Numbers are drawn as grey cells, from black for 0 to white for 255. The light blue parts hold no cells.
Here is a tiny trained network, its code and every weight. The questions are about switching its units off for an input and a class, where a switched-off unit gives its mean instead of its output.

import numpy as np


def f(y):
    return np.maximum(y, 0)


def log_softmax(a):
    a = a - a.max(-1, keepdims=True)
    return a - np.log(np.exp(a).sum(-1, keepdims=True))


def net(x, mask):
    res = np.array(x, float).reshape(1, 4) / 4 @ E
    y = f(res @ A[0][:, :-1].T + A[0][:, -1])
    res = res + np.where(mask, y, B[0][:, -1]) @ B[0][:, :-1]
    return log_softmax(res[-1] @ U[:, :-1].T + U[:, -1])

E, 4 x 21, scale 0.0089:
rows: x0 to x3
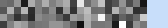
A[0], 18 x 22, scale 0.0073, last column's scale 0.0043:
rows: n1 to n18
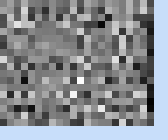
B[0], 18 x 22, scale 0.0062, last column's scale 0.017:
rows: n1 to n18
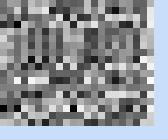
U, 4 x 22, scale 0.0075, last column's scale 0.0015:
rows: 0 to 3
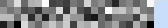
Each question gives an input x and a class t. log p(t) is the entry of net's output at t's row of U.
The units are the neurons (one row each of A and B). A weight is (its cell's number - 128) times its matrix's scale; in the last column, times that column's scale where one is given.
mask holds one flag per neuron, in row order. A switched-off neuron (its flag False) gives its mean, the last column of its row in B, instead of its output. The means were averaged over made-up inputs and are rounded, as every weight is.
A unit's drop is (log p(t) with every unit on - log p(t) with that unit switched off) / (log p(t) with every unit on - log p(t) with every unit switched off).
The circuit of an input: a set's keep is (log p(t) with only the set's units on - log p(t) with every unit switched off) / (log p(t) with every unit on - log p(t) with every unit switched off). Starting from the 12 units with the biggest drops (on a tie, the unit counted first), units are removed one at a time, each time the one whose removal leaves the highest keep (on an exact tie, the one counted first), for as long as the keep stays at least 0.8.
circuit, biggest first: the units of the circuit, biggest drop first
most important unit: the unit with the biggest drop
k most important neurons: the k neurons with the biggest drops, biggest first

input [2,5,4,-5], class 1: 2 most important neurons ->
n3, n10
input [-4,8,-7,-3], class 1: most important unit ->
n10
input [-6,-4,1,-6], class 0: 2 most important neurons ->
n2, n17
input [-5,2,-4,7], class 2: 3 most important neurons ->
n18, n12, n6
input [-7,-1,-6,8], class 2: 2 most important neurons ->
n18, n12
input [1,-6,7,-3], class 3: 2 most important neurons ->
n16, n10
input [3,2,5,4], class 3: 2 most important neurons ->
n16, n9
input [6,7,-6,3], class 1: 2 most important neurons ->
n3, n10
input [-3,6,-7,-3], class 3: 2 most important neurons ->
n4, n14
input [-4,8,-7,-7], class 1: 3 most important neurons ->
n10, n3, n16
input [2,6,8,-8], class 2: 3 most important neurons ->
n9, n5, n4
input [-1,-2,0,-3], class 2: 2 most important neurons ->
n10, n3
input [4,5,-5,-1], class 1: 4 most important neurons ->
n16, n3, n10, n2
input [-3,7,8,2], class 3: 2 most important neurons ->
n16, n14
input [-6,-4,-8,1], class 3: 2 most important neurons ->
n4, n12
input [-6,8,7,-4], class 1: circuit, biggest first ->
n10
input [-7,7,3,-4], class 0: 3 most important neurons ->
n2, n17, n14
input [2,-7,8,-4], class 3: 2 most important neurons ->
n16, n10
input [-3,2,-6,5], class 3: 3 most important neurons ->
n4, n9, n5
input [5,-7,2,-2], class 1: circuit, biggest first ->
n14
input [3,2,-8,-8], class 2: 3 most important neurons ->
n9, n16, n5
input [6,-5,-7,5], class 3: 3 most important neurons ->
n4, n2, n17
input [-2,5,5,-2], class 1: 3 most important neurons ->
n10, n4, n3
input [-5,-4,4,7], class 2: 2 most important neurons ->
n18, n12
